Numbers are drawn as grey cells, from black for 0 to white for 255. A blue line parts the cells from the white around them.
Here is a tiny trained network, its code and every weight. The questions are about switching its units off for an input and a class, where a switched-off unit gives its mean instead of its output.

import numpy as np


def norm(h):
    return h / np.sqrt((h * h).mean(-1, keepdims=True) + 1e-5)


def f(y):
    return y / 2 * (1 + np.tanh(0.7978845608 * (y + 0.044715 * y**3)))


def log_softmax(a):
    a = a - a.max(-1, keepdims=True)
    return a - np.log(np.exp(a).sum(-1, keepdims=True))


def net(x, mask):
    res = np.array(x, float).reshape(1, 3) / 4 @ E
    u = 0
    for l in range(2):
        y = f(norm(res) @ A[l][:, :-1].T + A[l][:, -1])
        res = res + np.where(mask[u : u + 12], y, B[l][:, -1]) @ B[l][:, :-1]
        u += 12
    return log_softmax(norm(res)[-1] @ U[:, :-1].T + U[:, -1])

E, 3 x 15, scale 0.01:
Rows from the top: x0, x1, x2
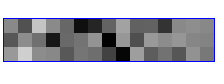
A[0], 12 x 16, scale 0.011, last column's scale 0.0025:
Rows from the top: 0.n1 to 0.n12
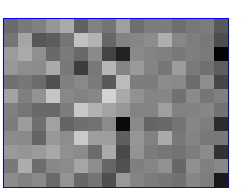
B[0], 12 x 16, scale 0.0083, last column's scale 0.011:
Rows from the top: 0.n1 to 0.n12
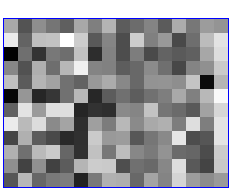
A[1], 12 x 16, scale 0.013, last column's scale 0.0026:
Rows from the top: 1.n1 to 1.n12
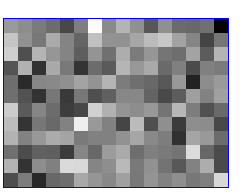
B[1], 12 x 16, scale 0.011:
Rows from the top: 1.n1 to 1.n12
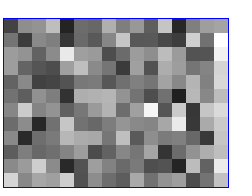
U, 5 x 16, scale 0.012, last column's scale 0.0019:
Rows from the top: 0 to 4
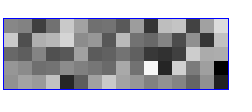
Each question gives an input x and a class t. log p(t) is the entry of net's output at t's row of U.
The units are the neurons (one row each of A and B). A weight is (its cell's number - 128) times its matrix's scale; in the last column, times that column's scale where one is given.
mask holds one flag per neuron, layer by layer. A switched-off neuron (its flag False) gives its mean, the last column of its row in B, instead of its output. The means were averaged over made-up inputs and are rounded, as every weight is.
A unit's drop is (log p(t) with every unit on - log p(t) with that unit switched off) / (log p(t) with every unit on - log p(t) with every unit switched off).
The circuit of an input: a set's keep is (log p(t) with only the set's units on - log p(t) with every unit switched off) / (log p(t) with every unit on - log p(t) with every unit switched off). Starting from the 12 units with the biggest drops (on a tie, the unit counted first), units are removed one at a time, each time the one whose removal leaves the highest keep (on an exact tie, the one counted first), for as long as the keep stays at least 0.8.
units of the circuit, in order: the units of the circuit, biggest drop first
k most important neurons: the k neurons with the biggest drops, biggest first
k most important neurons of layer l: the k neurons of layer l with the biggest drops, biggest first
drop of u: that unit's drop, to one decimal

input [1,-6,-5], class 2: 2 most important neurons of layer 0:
[0.n4 0.n9]
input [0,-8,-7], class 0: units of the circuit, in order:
[0.n6]
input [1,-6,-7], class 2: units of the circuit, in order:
[0.n4 1.n11]
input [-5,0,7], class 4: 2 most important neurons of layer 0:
[0.n9 0.n8]
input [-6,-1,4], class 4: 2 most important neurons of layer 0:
[0.n9 0.n11]
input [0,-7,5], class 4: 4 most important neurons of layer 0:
[0.n2 0.n7 0.n9 0.n10]
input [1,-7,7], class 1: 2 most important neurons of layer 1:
[1.n9 1.n3]
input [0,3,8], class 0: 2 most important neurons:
[0.n3 0.n11]
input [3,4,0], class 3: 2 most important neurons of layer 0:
[0.n6 0.n5]
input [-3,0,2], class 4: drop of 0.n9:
1.3
